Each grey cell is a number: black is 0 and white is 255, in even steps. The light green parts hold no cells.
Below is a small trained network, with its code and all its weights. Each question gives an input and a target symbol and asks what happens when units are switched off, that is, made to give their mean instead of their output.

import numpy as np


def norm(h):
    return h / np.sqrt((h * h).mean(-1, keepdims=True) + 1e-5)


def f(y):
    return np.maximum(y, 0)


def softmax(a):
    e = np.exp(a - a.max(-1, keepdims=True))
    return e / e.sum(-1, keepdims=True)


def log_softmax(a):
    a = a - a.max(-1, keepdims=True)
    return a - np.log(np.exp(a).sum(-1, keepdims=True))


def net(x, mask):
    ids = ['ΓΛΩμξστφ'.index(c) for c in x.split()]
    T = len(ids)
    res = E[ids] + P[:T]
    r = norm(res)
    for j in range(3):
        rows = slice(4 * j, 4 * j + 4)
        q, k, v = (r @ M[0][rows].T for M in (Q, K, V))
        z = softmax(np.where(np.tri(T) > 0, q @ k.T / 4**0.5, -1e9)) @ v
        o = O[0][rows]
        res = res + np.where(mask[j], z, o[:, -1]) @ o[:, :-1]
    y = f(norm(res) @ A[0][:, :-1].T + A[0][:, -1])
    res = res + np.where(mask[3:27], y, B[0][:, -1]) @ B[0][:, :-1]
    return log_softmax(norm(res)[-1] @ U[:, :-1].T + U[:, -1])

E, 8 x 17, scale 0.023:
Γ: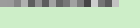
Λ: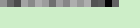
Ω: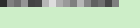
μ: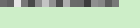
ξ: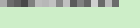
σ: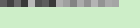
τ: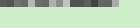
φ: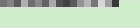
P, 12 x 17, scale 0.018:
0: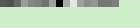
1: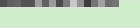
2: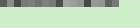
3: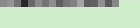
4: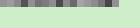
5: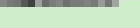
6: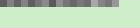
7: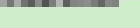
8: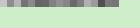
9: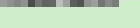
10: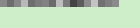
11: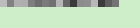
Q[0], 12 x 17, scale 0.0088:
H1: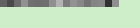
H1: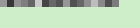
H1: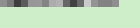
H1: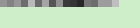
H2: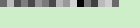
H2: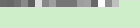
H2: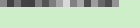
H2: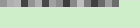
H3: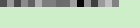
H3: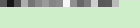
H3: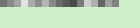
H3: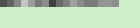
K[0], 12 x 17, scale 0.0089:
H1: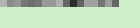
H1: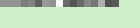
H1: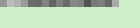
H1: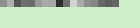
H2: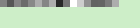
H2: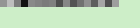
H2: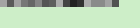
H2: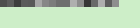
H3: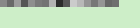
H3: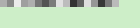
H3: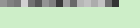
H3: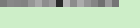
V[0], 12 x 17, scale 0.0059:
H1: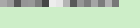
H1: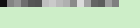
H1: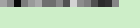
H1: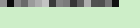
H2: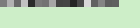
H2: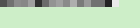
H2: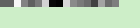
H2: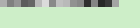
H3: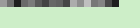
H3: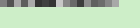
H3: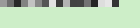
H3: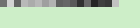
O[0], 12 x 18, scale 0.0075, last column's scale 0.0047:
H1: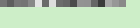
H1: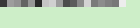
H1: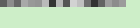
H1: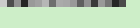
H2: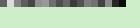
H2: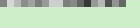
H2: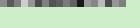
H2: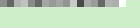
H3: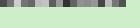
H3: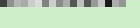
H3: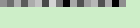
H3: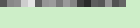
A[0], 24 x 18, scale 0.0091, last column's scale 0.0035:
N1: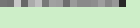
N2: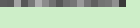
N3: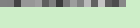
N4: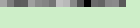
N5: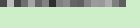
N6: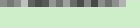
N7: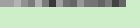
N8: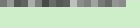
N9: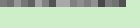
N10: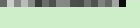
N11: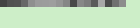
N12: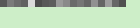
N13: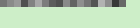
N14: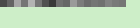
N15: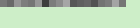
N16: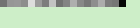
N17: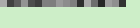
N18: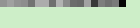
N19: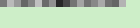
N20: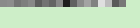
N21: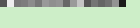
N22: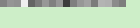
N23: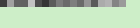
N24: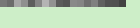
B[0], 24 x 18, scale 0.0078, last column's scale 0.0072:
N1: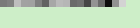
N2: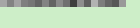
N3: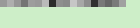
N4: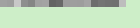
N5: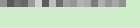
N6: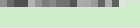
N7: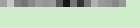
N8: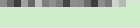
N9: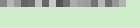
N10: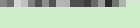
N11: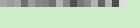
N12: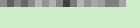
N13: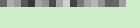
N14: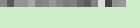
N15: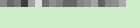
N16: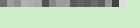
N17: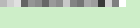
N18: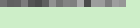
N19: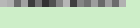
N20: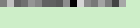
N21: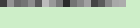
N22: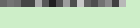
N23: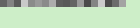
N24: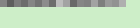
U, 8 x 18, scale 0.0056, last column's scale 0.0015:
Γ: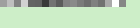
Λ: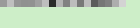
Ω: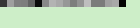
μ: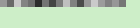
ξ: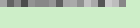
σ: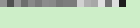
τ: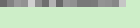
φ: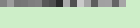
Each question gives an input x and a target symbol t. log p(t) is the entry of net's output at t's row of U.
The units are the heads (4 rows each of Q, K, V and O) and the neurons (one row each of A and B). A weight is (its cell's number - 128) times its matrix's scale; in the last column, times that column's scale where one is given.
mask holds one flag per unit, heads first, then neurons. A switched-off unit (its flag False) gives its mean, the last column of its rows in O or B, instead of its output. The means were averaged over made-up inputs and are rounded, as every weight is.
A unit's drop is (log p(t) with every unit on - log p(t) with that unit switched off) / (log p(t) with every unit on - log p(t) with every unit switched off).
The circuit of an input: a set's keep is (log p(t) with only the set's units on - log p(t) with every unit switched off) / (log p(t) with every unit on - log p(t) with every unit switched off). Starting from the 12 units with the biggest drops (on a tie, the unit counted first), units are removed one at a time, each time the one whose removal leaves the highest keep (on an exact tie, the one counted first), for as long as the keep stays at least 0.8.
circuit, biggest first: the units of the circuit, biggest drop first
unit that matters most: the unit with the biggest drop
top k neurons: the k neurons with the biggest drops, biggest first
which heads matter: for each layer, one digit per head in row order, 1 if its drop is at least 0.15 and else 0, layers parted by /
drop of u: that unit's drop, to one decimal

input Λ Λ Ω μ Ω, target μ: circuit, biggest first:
[H2; H1]
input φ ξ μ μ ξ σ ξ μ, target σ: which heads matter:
001
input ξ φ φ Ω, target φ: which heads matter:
010
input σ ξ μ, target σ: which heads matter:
011
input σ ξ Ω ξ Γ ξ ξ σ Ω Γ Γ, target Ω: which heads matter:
110
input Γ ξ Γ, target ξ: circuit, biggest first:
[H3; H2; H1]
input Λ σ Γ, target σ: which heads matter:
011
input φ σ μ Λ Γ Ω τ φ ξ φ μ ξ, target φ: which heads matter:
010
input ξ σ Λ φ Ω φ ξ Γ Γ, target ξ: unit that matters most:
H2
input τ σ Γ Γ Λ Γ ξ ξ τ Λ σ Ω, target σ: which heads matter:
001
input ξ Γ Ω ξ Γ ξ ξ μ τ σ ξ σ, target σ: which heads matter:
000
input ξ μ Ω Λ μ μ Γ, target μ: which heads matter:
010
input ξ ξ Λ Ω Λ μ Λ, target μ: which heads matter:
100
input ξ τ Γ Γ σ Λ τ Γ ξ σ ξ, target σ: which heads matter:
001
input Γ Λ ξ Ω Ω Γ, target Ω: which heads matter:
100
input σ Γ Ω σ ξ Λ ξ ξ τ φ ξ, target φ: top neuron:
[N19]
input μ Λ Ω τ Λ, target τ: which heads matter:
011
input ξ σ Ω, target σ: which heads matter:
011
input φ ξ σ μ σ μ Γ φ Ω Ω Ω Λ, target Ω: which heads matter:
110
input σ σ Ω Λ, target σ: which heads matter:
011
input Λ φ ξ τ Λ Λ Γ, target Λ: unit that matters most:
H1
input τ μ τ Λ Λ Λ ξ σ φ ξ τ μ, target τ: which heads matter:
001
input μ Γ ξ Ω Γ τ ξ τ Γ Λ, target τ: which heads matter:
001
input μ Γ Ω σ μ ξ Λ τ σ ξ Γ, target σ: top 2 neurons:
[N17; N16]
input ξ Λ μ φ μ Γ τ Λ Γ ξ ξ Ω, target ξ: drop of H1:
0.2
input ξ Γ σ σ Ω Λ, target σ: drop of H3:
0.6
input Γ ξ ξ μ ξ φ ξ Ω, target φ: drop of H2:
0.9
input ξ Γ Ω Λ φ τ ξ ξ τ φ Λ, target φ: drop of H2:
1.0
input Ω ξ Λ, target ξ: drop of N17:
0.2
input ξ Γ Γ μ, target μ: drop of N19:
0.0
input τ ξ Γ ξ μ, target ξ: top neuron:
[N6]
